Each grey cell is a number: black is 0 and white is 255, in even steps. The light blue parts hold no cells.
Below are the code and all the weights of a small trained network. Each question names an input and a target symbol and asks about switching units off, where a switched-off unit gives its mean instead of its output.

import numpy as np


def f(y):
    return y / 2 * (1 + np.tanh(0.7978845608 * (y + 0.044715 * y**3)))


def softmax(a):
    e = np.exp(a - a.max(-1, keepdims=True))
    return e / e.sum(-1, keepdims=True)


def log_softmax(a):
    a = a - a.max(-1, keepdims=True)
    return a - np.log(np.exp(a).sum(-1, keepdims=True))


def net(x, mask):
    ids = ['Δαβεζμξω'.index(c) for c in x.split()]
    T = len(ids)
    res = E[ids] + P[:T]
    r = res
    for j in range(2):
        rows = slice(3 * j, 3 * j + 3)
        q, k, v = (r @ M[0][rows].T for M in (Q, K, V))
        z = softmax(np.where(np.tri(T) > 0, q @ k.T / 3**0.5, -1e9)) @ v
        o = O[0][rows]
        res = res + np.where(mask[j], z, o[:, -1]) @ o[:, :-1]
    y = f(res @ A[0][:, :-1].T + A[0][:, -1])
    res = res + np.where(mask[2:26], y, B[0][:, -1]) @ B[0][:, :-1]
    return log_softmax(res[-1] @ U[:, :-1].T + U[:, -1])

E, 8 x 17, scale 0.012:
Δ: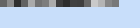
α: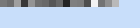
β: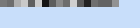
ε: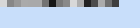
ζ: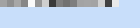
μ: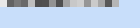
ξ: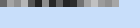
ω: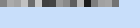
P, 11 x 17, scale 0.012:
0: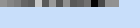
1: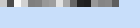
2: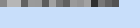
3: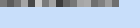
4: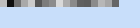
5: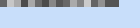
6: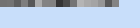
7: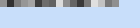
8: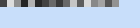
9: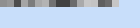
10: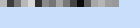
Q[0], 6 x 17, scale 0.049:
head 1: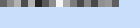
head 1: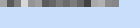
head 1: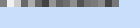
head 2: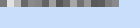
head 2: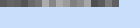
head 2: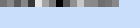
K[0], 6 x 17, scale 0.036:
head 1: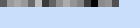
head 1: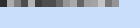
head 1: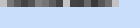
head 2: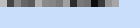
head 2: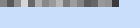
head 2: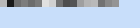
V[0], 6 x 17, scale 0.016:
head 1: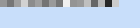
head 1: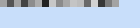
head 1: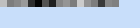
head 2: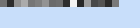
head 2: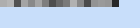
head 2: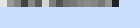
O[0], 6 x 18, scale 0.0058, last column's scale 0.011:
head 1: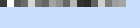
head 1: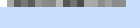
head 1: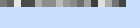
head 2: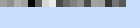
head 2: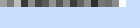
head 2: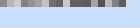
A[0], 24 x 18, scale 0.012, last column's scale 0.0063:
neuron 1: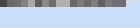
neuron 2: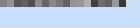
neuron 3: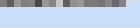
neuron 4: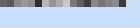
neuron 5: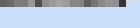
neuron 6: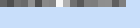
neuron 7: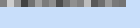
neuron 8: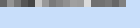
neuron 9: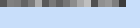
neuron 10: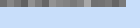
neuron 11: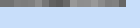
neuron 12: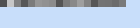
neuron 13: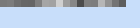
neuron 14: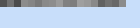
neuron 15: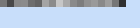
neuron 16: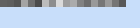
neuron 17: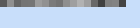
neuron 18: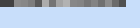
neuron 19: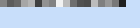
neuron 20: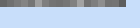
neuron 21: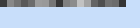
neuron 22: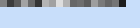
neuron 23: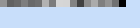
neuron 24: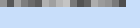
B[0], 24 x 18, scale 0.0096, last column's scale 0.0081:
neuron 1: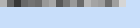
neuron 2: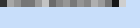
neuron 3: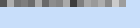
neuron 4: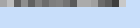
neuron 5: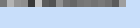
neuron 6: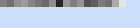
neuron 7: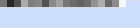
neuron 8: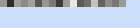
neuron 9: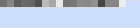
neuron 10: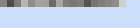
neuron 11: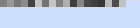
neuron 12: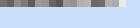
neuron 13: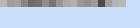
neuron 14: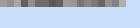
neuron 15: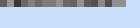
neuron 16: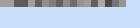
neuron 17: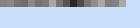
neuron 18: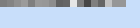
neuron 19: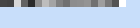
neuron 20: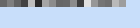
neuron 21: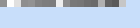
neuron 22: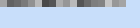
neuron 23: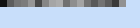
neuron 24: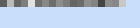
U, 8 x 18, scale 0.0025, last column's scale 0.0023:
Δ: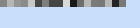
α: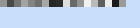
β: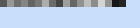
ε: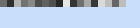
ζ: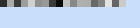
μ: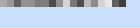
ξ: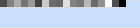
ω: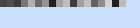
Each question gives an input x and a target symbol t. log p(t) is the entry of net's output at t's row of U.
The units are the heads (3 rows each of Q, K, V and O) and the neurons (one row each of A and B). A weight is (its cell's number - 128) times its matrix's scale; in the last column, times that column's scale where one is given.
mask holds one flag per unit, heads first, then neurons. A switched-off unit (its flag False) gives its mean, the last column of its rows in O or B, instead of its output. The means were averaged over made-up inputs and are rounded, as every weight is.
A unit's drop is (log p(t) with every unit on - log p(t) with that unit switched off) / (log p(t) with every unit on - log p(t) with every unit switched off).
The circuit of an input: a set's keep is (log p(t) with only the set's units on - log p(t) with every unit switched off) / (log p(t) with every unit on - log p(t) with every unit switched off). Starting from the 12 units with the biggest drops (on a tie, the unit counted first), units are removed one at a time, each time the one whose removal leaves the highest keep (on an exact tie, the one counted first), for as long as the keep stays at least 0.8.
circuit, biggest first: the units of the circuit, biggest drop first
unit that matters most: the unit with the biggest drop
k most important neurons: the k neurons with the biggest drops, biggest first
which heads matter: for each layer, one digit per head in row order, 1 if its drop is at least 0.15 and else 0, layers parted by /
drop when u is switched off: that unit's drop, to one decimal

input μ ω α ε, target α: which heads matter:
10
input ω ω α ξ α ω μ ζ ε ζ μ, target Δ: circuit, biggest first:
[head 2; neuron 24; neuron 4]
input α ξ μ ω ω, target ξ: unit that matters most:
head 1
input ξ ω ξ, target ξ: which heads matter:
10
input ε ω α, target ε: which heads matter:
01
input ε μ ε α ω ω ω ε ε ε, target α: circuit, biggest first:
[head 1; neuron 8]
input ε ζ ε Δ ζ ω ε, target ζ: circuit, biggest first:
[head 1; neuron 12]
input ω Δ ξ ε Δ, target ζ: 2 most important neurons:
[neuron 18; neuron 24]
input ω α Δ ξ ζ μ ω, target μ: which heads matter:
10
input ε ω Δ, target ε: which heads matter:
01
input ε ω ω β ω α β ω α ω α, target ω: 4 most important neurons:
[neuron 23; neuron 15; neuron 24; neuron 22]
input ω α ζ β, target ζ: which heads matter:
10
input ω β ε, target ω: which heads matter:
01
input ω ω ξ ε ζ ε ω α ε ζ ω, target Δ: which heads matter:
01
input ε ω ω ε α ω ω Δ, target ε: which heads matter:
01
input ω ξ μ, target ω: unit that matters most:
head 2
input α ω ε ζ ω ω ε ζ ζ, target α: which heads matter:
10
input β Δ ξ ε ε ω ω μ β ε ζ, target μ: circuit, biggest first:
[head 2; neuron 22; head 1]
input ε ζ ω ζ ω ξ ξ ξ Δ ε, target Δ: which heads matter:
10
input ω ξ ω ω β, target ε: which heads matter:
01
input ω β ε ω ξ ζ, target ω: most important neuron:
[neuron 9]
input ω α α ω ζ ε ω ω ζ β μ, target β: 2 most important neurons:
[neuron 19; neuron 4]
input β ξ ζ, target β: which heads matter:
01
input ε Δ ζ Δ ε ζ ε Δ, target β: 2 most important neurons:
[neuron 19; neuron 4]
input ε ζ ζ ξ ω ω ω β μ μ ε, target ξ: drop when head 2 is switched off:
0.2
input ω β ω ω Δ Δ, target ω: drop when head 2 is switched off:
0.5
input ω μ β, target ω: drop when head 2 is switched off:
0.6
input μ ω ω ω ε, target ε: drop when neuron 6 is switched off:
0.2
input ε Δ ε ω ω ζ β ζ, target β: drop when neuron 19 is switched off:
0.3
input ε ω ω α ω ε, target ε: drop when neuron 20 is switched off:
0.0
